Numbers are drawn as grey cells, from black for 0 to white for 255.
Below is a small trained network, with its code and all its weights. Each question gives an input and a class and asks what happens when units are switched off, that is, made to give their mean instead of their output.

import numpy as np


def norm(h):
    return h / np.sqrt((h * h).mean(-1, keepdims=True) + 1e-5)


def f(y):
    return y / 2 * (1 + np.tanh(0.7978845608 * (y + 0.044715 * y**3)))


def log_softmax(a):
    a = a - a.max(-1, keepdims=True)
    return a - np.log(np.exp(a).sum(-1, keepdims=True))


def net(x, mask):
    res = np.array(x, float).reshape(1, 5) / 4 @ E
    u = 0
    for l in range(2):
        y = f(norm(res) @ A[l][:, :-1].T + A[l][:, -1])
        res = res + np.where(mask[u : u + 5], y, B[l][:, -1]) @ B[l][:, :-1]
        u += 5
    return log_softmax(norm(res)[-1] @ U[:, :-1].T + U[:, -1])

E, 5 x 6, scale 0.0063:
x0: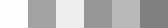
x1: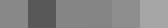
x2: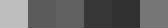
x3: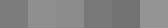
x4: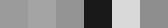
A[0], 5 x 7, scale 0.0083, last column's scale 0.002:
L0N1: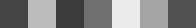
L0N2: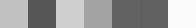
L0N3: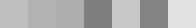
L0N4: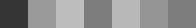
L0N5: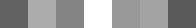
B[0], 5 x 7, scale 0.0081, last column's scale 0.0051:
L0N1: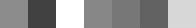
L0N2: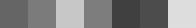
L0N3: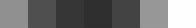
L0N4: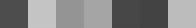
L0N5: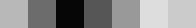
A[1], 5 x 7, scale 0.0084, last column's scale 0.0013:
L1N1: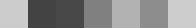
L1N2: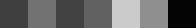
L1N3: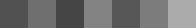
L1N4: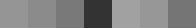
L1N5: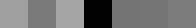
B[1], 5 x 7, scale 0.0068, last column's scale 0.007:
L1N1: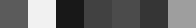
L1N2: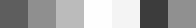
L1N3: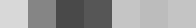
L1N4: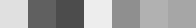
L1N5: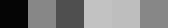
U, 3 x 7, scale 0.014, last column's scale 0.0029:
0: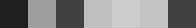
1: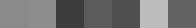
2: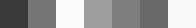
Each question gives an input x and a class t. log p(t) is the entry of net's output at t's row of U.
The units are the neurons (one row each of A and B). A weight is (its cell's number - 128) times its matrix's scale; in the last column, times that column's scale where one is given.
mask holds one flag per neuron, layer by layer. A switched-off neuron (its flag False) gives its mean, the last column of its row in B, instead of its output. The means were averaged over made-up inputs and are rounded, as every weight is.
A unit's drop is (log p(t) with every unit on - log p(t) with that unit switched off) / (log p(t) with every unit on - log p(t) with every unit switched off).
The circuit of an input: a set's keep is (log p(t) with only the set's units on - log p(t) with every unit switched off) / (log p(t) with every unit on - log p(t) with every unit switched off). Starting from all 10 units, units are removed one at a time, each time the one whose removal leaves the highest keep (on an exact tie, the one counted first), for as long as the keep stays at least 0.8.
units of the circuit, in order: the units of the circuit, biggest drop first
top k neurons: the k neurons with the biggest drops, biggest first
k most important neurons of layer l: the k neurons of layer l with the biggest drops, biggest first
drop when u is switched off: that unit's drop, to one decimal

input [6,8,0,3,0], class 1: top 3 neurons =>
L0N3; L0N1; L1N2
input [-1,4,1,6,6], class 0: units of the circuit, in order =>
L1N5
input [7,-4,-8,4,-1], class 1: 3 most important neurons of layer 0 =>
L0N5; L0N3; L0N1
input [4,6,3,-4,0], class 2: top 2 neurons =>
L0N2; L0N5
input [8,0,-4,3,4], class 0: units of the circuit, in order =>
L1N5; L0N3
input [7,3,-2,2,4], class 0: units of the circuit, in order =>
L1N5; L0N3; L0N5
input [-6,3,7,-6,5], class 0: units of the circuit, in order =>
L0N3; L1N5
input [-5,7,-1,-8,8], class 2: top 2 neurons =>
L0N1; L0N5
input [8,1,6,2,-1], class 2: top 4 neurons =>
L0N2; L0N5; L1N3; L1N5
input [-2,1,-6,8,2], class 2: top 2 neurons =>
L0N1; L0N4
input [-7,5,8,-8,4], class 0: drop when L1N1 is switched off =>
-0.1
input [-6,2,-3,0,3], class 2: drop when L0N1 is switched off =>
0.3
